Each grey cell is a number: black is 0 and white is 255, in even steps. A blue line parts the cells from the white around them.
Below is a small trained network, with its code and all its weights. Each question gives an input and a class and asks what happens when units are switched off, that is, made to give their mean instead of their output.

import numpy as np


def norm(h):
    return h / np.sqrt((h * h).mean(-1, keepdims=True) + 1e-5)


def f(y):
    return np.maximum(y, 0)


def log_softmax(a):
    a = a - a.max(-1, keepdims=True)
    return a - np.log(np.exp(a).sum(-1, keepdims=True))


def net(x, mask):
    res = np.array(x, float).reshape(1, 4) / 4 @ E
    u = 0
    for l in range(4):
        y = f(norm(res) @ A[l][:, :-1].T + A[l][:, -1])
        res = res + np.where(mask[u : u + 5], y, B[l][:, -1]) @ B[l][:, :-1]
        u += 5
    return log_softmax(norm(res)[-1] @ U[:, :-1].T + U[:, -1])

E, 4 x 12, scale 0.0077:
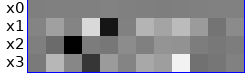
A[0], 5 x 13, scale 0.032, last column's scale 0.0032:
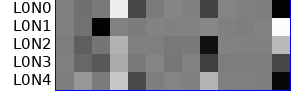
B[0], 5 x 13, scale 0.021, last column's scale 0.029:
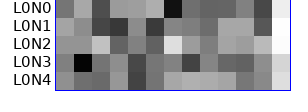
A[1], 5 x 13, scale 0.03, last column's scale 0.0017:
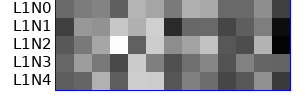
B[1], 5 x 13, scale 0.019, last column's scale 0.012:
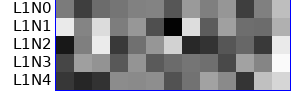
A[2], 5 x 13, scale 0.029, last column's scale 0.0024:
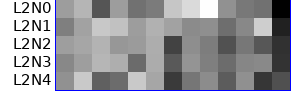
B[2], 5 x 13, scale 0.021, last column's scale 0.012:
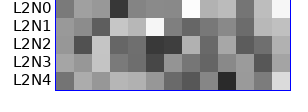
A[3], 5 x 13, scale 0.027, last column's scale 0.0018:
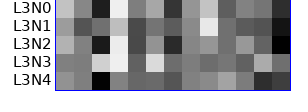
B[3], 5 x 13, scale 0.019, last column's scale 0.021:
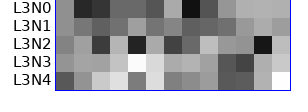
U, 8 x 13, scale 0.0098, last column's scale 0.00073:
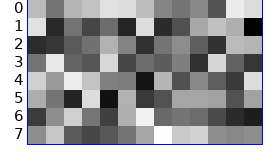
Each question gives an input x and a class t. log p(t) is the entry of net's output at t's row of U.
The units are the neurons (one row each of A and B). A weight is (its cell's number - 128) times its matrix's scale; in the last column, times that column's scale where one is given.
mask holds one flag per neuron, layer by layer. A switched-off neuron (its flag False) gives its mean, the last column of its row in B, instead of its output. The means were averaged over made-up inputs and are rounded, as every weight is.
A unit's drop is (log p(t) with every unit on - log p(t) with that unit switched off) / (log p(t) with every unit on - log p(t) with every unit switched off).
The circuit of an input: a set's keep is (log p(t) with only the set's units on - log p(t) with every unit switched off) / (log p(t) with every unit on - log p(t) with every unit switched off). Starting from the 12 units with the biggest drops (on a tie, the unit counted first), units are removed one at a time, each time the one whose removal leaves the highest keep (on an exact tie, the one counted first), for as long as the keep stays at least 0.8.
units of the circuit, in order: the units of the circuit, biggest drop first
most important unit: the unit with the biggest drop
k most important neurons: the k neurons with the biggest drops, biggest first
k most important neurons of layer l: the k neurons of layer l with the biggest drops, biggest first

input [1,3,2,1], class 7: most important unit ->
L0N4
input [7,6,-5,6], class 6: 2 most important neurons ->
[L0N1; L1N2]
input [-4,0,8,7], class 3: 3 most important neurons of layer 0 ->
[L0N4; L0N2; L0N3]
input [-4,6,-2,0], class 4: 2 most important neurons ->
[L0N0; L0N1]
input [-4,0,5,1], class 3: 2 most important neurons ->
[L0N1; L0N4]
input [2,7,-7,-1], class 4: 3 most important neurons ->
[L0N1; L0N0; L0N2]
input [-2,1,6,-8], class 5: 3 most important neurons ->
[L0N0; L0N3; L1N2]
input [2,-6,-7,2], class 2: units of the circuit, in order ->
[L0N4; L0N1; L1N4]
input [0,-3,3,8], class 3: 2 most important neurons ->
[L0N4; L0N3]
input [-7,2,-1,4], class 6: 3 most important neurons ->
[L0N1; L1N2; L0N2]
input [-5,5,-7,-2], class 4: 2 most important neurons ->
[L0N0; L0N1]
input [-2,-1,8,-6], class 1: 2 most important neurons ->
[L0N2; L0N3]
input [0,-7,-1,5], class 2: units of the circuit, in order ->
[L0N1; L0N4; L1N4]
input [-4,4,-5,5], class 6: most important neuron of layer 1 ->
[L1N2]
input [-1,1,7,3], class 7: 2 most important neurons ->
[L0N0; L1N2]
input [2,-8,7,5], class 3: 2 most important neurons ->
[L0N4; L0N2]
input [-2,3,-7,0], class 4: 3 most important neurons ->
[L0N1; L0N2; L1N1]
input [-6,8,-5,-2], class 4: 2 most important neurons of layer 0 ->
[L0N0; L0N1]
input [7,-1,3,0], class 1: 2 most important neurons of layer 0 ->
[L0N0; L0N1]
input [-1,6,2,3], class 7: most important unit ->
L2N0
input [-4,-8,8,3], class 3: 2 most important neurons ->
[L0N4; L0N2]
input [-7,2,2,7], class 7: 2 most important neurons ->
[L0N0; L2N0]
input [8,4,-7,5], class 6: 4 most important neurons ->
[L0N1; L1N2; L0N2; L0N0]
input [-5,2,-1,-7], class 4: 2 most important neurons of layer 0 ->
[L0N0; L0N1]
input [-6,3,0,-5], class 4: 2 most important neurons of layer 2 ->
[L2N2; L2N3]
